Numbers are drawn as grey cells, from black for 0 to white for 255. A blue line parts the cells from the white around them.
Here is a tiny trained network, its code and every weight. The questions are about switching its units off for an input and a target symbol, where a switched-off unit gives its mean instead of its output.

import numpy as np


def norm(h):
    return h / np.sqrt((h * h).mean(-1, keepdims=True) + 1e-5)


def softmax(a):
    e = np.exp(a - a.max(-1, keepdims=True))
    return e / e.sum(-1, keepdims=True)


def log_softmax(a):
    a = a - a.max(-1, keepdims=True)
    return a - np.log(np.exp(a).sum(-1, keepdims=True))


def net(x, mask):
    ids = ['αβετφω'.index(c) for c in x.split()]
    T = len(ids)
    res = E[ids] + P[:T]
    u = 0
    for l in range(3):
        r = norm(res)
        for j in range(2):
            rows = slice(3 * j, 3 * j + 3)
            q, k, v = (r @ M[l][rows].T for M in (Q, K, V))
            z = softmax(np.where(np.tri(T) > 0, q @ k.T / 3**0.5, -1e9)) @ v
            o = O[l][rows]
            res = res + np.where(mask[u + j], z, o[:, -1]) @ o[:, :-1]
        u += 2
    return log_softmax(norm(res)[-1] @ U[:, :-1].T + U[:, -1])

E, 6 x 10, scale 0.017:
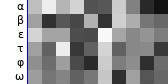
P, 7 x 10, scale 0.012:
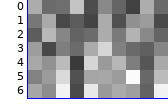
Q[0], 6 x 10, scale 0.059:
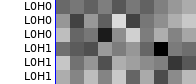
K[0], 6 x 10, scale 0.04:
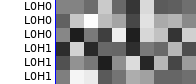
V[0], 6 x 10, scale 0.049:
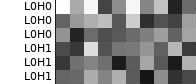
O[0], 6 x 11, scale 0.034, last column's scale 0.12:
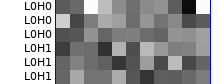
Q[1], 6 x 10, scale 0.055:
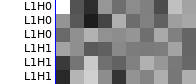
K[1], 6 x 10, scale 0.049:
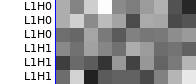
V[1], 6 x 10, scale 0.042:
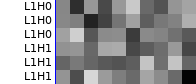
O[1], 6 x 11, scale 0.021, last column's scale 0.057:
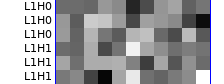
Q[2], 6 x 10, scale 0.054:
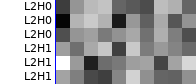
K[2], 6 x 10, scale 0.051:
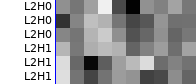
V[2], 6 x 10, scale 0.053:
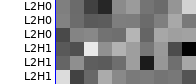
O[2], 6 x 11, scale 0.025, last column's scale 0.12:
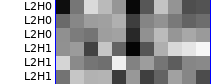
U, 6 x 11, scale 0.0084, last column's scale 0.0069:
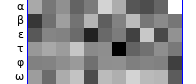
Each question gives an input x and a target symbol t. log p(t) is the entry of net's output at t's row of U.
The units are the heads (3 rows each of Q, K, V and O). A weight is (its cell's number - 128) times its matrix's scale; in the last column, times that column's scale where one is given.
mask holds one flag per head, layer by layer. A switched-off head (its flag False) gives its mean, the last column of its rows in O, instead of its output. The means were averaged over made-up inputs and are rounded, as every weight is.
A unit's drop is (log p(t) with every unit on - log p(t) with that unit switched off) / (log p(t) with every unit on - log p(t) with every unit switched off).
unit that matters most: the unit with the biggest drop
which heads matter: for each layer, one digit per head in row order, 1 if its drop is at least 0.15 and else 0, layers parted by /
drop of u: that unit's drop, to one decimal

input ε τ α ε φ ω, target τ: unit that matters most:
L2H1
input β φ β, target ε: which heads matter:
11 / 11 / 00
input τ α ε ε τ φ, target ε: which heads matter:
11 / 00 / 01
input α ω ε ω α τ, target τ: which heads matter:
11 / 00 / 01
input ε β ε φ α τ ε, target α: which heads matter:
10 / 00 / 11
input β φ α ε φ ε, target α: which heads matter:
10 / 01 / 01
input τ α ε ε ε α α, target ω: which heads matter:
11 / 00 / 01
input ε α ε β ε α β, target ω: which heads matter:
11 / 11 / 10
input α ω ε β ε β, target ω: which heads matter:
11 / 01 / 10
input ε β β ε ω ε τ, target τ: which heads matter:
11 / 11 / 00
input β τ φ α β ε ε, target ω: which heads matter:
11 / 11 / 10
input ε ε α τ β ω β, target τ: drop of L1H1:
0.2
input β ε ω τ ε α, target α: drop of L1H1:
0.8
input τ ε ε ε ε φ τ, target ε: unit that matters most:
L0H1
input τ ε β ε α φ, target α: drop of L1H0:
0.0
